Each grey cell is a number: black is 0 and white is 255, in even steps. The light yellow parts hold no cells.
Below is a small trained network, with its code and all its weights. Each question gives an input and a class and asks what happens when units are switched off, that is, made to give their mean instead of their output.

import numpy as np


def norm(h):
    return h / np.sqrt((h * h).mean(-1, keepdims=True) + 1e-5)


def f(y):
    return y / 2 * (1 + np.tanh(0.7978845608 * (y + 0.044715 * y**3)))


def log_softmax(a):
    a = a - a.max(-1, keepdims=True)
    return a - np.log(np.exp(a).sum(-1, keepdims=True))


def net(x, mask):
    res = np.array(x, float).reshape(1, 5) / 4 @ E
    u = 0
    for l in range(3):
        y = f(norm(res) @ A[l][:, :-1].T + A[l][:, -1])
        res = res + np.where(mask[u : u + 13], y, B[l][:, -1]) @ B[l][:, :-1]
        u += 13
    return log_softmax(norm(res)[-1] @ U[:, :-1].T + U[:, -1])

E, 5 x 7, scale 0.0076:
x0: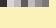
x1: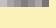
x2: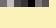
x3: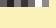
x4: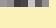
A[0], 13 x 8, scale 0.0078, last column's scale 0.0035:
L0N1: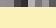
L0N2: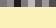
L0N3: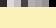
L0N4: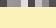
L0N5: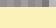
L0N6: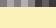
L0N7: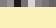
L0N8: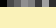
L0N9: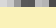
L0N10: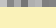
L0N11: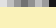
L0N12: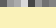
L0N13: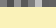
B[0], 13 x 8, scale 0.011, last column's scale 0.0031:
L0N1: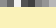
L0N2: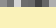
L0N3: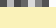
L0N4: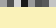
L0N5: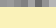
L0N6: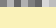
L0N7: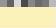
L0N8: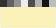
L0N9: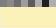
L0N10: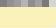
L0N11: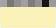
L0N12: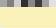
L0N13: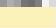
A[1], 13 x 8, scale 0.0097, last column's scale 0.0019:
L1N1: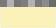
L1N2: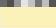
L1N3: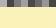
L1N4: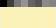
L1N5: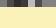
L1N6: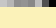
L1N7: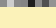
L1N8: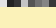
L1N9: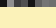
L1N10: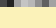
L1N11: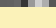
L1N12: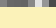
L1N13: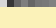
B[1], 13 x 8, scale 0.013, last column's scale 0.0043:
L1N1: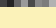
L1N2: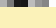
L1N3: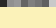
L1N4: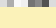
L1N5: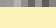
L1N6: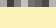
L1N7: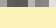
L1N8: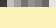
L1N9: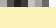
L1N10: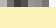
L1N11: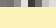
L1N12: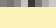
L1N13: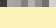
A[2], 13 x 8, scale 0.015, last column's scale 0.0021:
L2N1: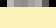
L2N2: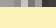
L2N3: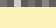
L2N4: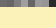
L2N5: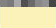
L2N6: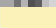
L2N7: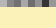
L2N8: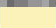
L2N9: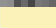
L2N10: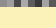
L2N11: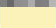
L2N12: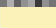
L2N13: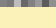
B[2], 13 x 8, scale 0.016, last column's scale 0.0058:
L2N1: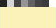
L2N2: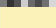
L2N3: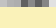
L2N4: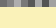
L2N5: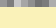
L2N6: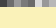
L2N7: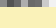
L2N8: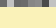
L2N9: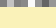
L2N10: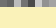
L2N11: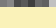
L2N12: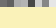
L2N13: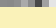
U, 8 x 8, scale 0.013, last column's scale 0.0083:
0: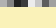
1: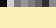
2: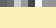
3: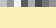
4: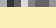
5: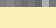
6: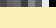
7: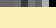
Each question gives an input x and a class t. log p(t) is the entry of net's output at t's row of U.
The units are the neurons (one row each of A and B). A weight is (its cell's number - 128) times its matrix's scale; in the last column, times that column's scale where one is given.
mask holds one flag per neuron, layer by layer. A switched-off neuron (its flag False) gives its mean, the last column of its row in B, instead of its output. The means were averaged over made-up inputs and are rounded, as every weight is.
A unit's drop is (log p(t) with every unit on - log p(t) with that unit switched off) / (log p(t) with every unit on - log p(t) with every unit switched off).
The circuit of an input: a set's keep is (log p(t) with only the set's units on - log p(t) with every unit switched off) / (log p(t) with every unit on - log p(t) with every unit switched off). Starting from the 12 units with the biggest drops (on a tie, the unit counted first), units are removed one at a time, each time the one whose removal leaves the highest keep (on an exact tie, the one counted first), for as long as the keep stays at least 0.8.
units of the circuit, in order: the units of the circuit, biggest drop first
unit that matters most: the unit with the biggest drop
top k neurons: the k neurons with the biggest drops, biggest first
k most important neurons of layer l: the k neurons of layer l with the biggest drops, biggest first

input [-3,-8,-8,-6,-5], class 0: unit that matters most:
L1N2
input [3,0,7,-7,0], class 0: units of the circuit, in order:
L1N9, L1N7
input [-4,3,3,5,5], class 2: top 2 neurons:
L1N11, L1N12
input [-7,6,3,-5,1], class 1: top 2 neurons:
L1N8, L2N1
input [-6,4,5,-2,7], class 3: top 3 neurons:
L0N1, L0N2, L0N7
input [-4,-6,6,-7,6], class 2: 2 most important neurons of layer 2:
L2N12, L2N10
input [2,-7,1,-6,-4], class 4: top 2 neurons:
L0N8, L1N4
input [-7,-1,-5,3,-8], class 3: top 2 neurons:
L0N4, L0N12
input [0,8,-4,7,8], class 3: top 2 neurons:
L0N1, L0N7
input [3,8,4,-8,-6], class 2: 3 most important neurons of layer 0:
L0N6, L0N12, L0N8
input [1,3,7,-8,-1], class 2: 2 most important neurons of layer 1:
L1N2, L1N10
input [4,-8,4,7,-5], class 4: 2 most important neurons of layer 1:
L1N4, L1N9
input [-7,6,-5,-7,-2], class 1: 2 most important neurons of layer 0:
L0N3, L0N13
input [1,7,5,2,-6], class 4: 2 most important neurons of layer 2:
L2N7, L2N2
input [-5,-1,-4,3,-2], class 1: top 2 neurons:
L1N8, L0N3
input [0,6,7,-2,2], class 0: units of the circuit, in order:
L1N7
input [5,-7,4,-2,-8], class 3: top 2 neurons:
L0N12, L0N4
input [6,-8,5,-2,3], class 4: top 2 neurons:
L1N4, L0N8
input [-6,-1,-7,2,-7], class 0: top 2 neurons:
L1N2, L1N10
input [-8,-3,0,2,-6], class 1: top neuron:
L2N1
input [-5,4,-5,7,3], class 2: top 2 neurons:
L1N12, L1N11
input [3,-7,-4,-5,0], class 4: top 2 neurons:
L0N8, L1N4
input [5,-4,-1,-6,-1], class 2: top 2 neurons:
L0N6, L2N12
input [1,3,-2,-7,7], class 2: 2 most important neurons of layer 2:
L2N12, L2N6
